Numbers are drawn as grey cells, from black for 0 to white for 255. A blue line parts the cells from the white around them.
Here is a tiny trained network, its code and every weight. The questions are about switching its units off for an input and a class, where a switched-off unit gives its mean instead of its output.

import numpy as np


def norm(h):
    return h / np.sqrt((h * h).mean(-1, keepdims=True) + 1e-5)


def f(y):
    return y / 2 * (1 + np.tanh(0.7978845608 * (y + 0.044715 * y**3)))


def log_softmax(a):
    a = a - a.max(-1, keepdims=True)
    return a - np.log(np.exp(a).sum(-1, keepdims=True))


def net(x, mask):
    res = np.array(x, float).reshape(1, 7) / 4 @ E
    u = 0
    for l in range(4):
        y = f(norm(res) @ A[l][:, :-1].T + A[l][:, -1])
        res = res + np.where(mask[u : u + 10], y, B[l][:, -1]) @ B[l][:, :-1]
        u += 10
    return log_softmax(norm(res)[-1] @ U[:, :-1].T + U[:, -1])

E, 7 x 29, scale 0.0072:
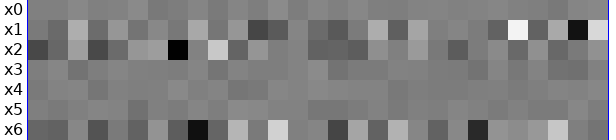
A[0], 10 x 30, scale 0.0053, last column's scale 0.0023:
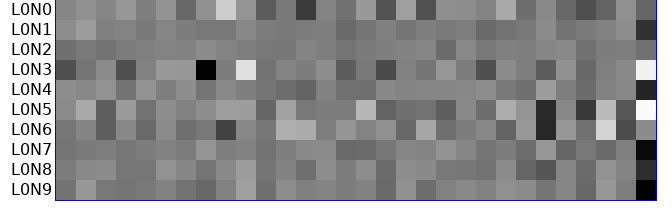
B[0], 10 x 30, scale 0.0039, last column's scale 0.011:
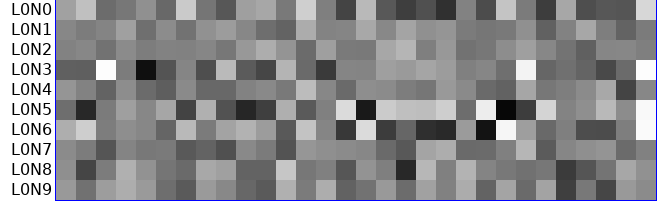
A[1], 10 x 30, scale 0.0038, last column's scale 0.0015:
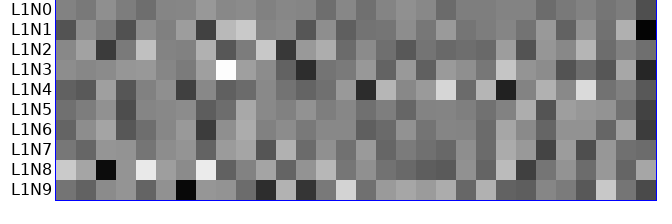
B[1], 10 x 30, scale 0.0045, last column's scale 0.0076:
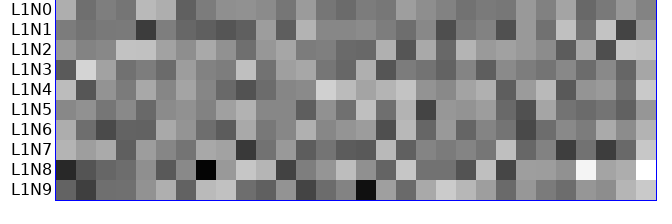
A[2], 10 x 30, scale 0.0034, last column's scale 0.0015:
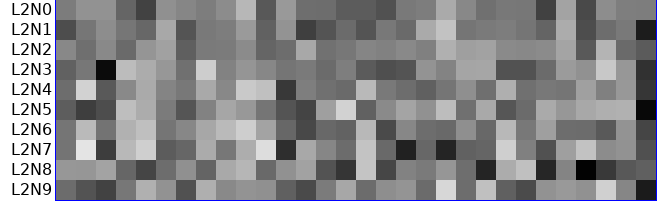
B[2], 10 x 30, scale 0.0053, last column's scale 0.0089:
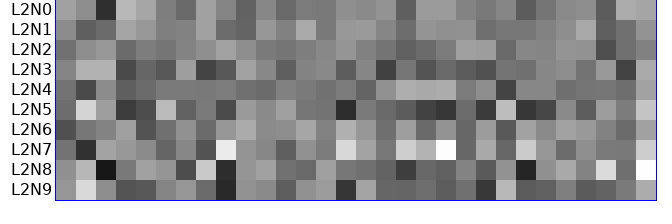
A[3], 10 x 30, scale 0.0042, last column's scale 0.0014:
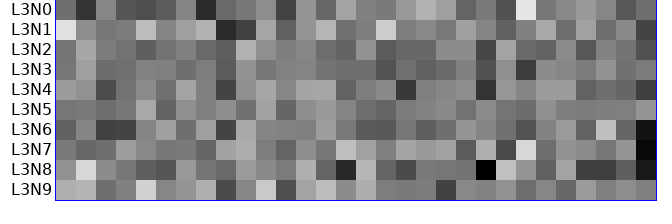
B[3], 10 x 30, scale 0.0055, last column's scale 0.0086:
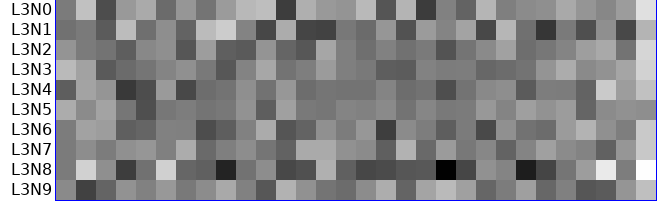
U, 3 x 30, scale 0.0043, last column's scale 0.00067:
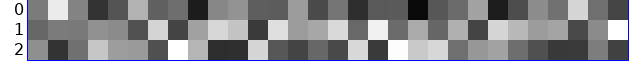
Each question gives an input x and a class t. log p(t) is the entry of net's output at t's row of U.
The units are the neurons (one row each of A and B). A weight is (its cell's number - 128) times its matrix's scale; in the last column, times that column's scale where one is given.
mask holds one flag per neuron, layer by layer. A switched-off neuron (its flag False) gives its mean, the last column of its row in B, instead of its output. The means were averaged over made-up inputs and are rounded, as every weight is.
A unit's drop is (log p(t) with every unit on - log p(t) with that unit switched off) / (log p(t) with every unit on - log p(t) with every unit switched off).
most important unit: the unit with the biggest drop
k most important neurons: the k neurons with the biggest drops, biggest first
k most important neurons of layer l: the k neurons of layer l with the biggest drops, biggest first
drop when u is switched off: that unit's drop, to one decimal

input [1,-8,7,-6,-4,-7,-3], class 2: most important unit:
L0N5
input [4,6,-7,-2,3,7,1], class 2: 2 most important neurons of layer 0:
(L0N6; L0N0)
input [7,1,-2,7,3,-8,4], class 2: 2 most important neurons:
(L0N6; L0N0)
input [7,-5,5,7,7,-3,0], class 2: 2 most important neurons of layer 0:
(L0N5; L0N0)
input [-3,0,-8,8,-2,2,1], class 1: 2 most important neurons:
(L0N3; L0N5)
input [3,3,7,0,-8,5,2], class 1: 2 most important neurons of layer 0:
(L0N6; L0N0)
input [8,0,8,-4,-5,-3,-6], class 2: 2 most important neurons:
(L0N6; L0N5)
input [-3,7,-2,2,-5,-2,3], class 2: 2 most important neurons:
(L0N6; L0N3)
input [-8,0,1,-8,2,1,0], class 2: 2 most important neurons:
(L0N6; L0N0)
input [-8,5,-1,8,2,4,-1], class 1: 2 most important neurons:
(L0N3; L0N5)
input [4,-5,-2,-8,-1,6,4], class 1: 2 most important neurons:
(L0N3; L0N6)
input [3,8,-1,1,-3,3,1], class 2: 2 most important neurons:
(L0N6; L0N3)
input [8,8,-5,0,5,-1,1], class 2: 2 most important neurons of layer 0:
(L0N6; L0N0)
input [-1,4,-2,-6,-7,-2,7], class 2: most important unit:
L0N3
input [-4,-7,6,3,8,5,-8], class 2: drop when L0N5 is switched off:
0.9
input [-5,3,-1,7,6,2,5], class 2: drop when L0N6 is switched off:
0.6
